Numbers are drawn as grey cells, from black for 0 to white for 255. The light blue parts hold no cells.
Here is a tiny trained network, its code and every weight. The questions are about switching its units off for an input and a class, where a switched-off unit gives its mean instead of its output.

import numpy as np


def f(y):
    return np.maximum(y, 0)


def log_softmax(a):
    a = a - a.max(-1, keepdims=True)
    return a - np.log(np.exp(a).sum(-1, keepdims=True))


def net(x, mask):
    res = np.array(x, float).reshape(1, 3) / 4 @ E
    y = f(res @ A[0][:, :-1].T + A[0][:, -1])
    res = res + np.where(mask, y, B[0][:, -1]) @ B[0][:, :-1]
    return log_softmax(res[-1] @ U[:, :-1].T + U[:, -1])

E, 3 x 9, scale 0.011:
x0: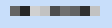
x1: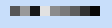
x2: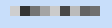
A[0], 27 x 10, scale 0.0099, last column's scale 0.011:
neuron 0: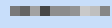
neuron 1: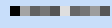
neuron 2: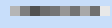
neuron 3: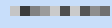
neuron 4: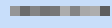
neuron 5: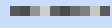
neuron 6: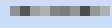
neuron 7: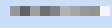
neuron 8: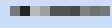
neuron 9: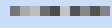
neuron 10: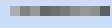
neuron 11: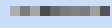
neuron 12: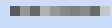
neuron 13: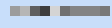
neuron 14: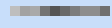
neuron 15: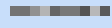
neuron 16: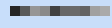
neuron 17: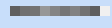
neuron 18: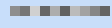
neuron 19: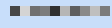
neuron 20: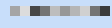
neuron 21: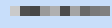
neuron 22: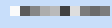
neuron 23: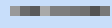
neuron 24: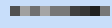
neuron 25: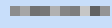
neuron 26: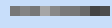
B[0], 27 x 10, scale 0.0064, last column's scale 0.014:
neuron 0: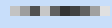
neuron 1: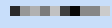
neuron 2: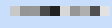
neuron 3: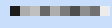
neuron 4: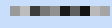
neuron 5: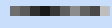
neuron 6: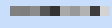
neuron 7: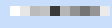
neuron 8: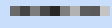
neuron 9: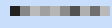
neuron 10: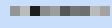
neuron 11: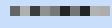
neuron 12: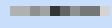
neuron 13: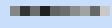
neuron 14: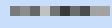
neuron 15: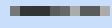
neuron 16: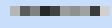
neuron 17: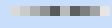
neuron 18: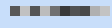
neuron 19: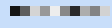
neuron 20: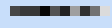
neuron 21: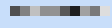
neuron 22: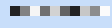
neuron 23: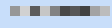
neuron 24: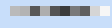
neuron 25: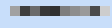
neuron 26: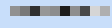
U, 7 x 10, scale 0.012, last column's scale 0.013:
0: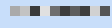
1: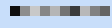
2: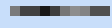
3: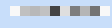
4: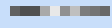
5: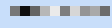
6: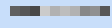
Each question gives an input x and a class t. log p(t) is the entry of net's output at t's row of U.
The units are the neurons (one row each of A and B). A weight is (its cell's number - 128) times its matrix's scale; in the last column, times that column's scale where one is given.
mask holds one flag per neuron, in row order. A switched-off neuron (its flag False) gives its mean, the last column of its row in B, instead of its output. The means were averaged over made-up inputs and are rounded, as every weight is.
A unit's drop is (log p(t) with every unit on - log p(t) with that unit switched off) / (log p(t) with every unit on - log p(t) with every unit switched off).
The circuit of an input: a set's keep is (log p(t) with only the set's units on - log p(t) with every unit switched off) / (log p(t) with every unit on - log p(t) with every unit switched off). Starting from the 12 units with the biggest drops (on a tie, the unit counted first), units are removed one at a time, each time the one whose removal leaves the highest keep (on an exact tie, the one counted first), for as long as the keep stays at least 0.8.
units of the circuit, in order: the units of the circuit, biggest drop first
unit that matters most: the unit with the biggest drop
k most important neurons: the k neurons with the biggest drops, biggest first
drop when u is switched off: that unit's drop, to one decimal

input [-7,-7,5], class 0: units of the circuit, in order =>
[neuron 18]
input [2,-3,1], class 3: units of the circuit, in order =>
[neuron 20; neuron 7]
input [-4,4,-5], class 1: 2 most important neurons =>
[neuron 19; neuron 1]
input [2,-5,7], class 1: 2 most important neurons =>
[neuron 22; neuron 3]
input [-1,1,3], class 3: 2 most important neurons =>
[neuron 19; neuron 1]
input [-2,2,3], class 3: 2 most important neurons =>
[neuron 19; neuron 1]
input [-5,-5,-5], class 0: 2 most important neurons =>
[neuron 0; neuron 22]
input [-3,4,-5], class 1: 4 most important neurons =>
[neuron 19; neuron 1; neuron 7; neuron 0]
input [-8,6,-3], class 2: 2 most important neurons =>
[neuron 20; neuron 25]
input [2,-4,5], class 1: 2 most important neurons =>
[neuron 22; neuron 3]
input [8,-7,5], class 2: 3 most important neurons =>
[neuron 5; neuron 8; neuron 6]
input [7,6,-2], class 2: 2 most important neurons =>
[neuron 16; neuron 5]
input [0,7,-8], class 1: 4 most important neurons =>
[neuron 19; neuron 1; neuron 9; neuron 0]
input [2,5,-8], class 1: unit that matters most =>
neuron 19
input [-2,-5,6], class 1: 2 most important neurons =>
[neuron 22; neuron 3]
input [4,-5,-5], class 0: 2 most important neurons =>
[neuron 22; neuron 0]
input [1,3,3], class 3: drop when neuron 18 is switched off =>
0.2
